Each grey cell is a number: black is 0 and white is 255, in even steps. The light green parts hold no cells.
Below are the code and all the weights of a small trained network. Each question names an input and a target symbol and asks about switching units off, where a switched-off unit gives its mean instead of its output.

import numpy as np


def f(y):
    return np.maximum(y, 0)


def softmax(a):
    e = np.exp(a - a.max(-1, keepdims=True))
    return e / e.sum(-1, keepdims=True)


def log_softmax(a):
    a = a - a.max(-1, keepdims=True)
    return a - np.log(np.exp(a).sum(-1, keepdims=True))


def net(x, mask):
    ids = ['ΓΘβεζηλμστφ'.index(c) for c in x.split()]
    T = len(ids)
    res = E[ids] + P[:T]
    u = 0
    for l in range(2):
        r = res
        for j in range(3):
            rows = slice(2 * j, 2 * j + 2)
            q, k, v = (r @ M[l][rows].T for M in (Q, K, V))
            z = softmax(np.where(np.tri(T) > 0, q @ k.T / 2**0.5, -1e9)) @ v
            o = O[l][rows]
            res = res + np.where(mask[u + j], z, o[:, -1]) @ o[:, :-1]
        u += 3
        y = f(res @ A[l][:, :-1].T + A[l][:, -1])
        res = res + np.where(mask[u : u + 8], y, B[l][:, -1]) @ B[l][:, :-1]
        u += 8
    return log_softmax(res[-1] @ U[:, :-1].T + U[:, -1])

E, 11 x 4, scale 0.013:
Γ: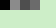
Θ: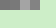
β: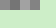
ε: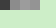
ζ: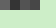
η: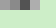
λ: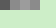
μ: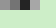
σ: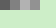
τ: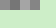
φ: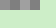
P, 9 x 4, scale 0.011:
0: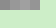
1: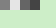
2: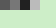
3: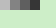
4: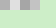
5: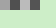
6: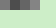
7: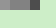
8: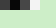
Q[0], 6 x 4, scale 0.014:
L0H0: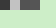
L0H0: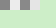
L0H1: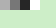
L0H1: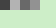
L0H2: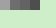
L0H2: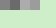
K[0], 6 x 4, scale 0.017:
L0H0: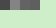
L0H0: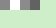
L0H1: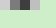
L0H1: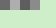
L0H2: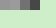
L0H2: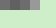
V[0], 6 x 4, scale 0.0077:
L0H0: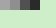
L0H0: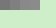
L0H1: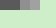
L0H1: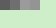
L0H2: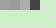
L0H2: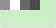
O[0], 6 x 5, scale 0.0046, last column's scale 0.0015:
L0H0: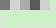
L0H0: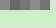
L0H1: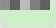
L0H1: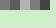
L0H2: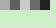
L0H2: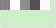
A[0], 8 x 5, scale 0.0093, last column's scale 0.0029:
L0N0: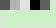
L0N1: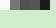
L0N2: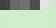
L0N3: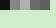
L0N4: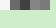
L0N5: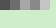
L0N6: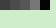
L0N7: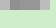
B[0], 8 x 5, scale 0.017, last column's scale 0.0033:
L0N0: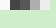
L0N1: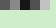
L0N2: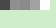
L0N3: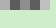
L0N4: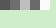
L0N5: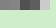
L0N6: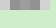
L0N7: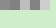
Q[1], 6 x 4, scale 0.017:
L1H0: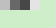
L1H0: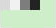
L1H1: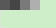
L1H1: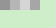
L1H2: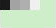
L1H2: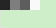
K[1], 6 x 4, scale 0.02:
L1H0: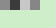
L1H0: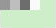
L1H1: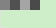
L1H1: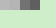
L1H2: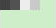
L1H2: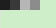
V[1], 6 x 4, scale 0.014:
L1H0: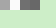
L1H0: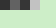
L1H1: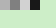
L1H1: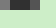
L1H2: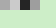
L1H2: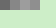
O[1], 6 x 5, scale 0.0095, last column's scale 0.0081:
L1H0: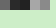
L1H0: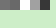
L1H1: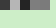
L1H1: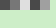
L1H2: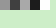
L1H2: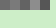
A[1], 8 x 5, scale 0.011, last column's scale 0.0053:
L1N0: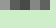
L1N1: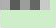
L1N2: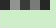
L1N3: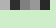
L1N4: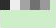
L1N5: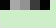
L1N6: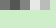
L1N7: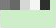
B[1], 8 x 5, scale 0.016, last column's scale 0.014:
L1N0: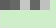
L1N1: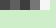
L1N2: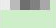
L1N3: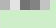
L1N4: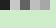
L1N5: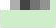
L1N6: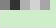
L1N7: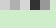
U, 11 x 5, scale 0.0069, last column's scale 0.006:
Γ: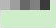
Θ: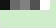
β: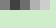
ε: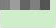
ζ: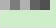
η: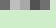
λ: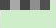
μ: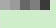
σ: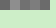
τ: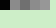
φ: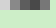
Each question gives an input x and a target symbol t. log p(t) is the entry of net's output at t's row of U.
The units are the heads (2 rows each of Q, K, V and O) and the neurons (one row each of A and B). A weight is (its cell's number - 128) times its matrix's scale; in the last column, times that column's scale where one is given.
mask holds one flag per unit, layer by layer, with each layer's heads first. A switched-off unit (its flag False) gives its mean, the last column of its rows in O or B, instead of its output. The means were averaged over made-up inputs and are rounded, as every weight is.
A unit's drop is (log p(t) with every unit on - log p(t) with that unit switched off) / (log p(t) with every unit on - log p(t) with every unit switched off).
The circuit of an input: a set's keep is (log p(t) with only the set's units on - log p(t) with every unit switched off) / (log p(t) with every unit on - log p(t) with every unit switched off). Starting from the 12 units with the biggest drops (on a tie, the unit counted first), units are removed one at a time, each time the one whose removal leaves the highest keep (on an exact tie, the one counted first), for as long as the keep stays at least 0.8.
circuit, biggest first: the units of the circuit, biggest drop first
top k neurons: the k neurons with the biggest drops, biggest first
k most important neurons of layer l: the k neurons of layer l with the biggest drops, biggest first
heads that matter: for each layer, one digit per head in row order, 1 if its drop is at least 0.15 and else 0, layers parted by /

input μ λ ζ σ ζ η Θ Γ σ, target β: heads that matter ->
001 / 011
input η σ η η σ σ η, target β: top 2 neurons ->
[L0N4 L0N1]
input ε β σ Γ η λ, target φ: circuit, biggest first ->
[L0N0 L1N3]
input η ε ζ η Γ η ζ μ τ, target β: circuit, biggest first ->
[L1N6 L1H2]
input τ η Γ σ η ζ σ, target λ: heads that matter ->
001 / 111
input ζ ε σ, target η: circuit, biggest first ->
[L1H0 L1N7 L0N2 L0H2]
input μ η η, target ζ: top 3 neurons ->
[L1N7 L0N6 L0N3]
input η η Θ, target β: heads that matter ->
000 / 011
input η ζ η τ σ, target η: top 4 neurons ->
[L0N0 L1N7 L0N6 L1N4]
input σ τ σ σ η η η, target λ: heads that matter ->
100 / 111
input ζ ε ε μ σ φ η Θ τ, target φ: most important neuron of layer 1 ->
[L1N2]
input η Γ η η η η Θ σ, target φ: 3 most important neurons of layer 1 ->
[L1N3 L1N4 L1N6]
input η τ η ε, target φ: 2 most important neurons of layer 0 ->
[L0N0 L0N4]
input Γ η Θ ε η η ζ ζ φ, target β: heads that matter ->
001 / 001
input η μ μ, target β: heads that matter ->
000 / 011
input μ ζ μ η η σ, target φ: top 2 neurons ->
[L0N0 L0N4]
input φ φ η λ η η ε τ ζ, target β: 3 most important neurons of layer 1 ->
[L1N6 L1N3 L1N7]
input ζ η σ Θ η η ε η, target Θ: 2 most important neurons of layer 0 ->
[L0N2 L0N1]
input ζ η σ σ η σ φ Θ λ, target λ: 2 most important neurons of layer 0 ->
[L0N6 L0N0]
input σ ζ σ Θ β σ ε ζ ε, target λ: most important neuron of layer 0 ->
[L0N6]
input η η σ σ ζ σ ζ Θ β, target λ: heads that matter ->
010 / 111
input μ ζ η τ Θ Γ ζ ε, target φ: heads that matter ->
100 / 001
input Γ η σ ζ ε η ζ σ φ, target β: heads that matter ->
101 / 001
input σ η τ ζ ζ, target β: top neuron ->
[L0N0]
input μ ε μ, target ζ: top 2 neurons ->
[L0N4 L1N7]
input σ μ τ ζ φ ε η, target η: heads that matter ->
000 / 101
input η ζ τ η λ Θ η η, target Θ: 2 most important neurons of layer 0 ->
[L0N2 L0N0]
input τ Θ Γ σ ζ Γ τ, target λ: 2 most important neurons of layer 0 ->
[L0N3 L0N0]
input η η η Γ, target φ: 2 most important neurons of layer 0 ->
[L0N0 L0N3]
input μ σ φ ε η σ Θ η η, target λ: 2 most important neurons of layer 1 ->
[L1N4 L1N7]
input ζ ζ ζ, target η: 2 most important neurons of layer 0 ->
[L0N2 L0N0]
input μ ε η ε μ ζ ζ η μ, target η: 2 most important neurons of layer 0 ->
[L0N2 L0N0]
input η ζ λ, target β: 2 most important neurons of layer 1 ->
[L1N6 L1N3]
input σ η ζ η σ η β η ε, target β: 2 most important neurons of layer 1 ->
[L1N6 L1N3]
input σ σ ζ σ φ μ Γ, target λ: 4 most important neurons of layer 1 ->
[L1N4 L1N5 L1N0 L1N6]
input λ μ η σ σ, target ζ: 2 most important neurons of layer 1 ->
[L1N7 L1N1]
